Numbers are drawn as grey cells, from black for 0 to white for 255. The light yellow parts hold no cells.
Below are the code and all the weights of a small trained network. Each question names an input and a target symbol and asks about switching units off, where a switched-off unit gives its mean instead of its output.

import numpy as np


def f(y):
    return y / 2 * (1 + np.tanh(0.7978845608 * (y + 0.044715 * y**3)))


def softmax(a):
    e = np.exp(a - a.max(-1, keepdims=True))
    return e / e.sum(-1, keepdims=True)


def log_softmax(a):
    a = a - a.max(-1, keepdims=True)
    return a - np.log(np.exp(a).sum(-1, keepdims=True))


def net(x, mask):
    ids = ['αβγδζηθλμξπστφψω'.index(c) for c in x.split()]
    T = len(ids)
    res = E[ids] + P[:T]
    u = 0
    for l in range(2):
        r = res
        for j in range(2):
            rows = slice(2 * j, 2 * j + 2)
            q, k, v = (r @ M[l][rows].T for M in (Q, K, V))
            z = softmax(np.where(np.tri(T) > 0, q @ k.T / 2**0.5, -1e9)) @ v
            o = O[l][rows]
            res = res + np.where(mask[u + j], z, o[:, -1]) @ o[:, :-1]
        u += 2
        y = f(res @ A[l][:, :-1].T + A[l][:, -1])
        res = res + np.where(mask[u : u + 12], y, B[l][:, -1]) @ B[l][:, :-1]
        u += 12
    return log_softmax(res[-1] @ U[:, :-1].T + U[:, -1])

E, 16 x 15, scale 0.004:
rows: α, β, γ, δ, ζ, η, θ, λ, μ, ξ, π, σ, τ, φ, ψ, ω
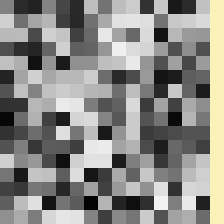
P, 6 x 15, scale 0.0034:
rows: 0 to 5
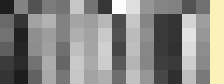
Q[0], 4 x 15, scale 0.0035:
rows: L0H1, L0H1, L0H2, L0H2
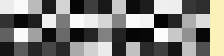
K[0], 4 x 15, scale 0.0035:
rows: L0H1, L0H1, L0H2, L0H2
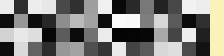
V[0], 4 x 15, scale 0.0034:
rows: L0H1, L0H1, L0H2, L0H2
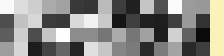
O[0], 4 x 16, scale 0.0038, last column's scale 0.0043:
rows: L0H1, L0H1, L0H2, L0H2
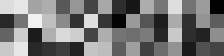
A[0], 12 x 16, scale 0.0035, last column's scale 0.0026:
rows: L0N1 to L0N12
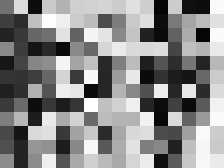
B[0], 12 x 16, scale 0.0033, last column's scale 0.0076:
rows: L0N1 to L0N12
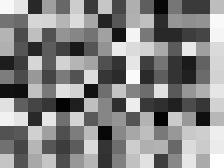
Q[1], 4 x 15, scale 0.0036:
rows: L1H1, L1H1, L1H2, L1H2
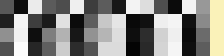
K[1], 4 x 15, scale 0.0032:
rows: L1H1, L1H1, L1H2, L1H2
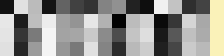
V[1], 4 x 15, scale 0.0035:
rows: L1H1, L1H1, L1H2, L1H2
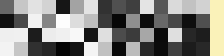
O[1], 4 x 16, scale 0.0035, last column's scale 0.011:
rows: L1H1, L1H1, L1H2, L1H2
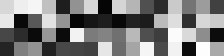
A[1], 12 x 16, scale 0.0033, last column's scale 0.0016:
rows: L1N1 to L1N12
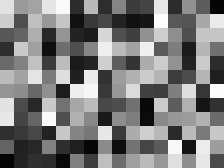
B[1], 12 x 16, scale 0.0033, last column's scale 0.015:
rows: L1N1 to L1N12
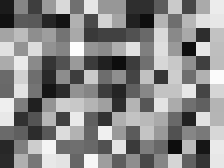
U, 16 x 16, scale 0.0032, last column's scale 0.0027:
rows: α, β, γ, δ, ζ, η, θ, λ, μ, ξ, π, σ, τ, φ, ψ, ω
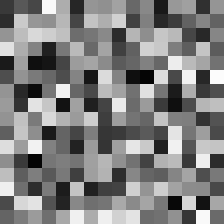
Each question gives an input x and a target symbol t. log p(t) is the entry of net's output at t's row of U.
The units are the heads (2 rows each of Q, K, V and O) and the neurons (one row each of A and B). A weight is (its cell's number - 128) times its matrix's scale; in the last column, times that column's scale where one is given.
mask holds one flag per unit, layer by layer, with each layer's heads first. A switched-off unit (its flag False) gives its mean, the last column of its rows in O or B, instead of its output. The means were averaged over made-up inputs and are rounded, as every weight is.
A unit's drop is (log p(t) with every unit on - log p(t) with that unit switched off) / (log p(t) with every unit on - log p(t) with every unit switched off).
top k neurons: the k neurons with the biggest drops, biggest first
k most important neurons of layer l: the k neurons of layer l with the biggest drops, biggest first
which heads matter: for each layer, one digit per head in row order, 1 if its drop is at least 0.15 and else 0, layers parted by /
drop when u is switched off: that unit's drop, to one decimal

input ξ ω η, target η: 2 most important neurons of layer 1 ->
L1N2; L1N11
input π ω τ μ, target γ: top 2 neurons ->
L1N12; L0N8
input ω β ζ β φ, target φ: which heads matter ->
00 / 01
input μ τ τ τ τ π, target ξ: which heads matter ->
10 / 11
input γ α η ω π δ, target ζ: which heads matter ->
11 / 11
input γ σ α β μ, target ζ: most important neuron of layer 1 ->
L1N7
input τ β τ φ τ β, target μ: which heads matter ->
01 / 01
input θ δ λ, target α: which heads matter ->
01 / 11
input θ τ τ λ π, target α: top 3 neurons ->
L1N11; L1N12; L0N1
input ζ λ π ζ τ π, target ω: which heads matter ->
01 / 11
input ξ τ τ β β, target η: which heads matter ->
10 / 11
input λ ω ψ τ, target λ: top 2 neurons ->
L1N12; L1N9
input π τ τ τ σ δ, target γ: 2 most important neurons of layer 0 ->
L0N8; L0N6
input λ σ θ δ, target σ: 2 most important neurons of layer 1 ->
L1N2; L1N1
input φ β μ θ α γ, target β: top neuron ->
L1N1
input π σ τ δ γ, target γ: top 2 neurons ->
L1N12; L0N8
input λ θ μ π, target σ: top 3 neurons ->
L1N2; L0N7; L1N1
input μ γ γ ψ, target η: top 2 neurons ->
L0N12; L0N2
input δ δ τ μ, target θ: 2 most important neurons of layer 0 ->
L0N7; L0N4
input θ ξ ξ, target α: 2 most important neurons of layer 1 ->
L1N11; L1N12
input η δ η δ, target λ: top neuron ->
L1N11
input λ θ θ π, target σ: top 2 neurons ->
L1N2; L0N7
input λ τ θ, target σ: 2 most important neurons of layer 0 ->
L0N7; L0N5
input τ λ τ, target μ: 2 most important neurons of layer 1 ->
L1N1; L1N8
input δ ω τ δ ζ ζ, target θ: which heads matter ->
10 / 10
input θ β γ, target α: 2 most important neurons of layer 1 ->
L1N11; L1N12
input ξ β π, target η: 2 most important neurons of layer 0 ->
L0N5; L0N6
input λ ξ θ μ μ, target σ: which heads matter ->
00 / 11
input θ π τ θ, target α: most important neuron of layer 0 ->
L0N1
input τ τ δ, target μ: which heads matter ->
01 / 11
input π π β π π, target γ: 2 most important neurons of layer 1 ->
L1N12; L1N4
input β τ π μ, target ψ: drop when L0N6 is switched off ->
0.0
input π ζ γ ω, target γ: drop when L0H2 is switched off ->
0.4
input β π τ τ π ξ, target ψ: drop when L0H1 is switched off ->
0.3
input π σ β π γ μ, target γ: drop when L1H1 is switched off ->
0.3
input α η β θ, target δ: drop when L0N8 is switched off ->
0.2
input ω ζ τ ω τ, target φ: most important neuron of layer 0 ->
L0N8
